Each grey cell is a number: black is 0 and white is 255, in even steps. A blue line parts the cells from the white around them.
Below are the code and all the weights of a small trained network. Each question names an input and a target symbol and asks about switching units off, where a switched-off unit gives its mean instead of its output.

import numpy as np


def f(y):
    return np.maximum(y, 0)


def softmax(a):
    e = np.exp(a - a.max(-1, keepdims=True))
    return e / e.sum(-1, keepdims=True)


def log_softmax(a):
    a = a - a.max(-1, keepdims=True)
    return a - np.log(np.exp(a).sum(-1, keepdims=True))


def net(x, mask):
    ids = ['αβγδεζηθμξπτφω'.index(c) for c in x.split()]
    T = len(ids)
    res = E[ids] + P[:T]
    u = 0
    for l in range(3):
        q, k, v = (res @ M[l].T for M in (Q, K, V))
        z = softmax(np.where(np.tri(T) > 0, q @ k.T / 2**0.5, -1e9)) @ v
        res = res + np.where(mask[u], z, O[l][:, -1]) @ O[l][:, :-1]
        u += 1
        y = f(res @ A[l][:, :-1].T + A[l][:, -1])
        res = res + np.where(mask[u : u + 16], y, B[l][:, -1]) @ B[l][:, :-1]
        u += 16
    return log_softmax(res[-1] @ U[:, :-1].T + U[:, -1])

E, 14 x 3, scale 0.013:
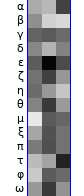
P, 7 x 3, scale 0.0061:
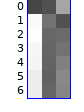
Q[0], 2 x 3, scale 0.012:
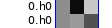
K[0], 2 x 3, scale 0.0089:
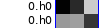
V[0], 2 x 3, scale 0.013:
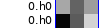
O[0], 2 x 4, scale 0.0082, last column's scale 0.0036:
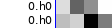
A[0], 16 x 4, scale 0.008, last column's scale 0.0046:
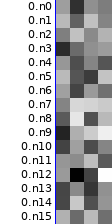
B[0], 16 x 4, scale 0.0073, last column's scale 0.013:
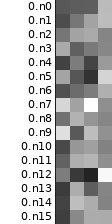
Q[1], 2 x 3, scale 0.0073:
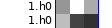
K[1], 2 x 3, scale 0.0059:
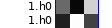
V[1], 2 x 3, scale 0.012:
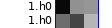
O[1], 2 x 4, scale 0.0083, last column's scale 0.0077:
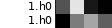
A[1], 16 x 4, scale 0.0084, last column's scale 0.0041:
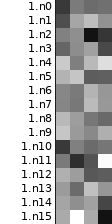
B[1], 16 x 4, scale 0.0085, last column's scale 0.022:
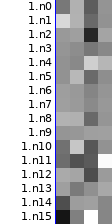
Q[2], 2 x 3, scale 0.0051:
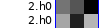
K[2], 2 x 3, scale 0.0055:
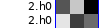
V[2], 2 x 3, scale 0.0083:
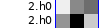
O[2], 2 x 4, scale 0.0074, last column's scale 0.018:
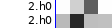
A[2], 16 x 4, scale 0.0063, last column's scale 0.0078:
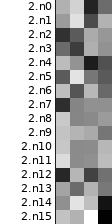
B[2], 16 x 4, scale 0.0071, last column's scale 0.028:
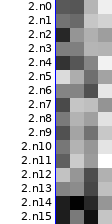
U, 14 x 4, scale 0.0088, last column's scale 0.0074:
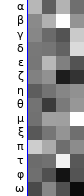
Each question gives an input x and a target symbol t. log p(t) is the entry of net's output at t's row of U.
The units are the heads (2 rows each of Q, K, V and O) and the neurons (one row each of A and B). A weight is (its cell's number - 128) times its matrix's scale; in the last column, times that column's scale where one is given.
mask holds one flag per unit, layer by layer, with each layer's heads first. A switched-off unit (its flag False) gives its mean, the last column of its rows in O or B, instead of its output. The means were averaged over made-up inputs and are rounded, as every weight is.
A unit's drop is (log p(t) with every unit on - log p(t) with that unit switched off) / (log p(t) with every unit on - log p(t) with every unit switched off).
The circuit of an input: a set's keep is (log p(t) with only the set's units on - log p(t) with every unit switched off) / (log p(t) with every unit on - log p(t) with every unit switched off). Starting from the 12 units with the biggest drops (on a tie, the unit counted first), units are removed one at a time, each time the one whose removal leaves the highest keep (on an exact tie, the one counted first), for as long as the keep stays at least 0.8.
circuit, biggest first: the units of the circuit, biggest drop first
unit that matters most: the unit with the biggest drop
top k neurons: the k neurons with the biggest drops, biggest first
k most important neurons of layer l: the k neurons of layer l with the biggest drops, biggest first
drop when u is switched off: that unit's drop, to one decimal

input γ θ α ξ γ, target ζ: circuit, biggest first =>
(0.h0; 1.h0; 2.h0; 0.n13)
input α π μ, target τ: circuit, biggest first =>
(0.h0; 2.h0; 1.n2)
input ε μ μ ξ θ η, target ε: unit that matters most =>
2.n15
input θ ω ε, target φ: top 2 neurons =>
(0.n12; 1.n11)
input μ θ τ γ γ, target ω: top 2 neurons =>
(1.n10; 1.n0)
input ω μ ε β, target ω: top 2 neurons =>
(2.n15; 1.n1)
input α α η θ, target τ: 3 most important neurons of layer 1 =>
(1.n2; 1.n12; 1.n8)
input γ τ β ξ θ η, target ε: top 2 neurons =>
(0.n12; 1.n1)
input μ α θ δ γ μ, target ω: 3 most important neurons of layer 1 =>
(1.n10; 1.n0; 1.n4)
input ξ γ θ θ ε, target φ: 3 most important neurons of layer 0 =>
(0.n12; 0.n9; 0.n7)
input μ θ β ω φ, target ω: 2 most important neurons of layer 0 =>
(0.n15; 0.n1)
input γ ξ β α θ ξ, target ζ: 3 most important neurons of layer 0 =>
(0.n13; 0.n14; 0.n10)
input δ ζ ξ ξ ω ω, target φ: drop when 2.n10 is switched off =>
0.1
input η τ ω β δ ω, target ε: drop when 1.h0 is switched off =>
0.8
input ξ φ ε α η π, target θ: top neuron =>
(2.n11)
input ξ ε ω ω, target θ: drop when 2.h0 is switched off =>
0.3
